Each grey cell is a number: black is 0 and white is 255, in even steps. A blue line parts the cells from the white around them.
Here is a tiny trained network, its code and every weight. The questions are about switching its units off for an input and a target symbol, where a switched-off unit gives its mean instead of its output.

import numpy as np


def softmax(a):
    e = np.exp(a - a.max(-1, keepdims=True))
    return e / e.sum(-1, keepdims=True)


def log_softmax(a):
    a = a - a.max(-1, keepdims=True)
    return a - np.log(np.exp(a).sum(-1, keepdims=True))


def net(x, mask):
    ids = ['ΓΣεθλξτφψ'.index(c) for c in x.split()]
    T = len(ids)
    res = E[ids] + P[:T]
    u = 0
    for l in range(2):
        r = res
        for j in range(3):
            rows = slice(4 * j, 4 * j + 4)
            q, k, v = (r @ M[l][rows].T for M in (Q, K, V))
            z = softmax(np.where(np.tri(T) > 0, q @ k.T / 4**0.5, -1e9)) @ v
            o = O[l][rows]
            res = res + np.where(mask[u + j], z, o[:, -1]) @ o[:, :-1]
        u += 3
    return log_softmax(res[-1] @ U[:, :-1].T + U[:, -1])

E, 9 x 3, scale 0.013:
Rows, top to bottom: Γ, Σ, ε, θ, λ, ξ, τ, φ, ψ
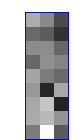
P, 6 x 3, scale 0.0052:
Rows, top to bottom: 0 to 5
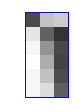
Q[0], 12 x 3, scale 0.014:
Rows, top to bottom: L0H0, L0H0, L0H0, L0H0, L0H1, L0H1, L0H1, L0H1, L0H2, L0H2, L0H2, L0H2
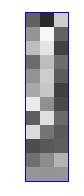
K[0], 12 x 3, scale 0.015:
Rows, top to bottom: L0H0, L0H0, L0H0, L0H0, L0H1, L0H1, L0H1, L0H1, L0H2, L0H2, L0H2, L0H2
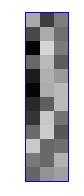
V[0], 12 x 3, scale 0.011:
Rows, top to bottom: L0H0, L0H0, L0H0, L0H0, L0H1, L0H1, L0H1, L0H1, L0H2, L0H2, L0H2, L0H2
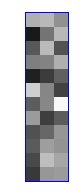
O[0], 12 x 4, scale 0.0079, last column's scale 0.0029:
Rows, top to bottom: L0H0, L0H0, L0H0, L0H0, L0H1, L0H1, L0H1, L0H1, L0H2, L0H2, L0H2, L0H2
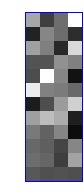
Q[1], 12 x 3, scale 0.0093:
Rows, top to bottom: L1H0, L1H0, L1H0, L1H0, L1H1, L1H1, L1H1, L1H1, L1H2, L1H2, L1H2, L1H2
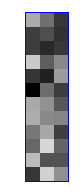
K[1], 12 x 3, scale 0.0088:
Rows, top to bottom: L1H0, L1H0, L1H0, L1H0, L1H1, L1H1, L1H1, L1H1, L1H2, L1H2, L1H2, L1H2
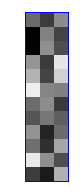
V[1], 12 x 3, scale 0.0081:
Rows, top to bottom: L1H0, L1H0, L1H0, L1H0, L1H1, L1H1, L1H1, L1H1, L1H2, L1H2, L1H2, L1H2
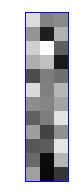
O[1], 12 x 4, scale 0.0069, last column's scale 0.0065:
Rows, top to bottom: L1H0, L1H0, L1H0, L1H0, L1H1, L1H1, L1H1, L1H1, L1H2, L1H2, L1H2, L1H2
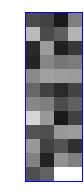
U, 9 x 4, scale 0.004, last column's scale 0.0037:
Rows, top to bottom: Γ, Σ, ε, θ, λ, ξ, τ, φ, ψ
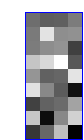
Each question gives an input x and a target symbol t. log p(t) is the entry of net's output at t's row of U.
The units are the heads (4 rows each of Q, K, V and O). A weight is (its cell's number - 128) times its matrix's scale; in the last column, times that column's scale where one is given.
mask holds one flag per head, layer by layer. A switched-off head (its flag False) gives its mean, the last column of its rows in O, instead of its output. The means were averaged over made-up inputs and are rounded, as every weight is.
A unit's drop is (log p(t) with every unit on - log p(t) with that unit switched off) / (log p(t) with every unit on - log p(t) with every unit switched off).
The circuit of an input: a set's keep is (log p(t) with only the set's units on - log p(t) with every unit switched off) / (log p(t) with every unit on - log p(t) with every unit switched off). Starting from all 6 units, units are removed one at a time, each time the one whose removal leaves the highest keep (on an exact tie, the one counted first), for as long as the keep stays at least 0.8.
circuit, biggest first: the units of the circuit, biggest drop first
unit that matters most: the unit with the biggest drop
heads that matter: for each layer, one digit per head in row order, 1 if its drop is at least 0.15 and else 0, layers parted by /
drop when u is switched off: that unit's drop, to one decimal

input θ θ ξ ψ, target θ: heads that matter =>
111 / 110
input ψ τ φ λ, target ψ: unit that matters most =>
L1H2
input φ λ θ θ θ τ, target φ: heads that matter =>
110 / 100
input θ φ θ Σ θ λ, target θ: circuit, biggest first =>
L1H0, L0H1, L0H0, L0H2
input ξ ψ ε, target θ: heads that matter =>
110 / 101
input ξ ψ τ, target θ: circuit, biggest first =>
L0H0, L1H0, L1H2
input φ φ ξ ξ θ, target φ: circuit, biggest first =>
L0H1, L0H0, L1H0, L1H2
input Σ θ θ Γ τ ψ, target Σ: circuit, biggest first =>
L1H0, L0H1, L1H2
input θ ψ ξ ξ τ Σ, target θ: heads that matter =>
101 / 100
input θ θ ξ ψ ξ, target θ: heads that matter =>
111 / 011
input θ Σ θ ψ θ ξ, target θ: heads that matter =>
101 / 011
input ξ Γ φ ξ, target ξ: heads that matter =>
111 / 011
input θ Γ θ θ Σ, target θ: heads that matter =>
111 / 100
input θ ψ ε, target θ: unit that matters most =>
L1H0
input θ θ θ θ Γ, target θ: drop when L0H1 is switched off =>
0.4
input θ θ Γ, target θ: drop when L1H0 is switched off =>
1.0
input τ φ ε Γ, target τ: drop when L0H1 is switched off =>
0.2
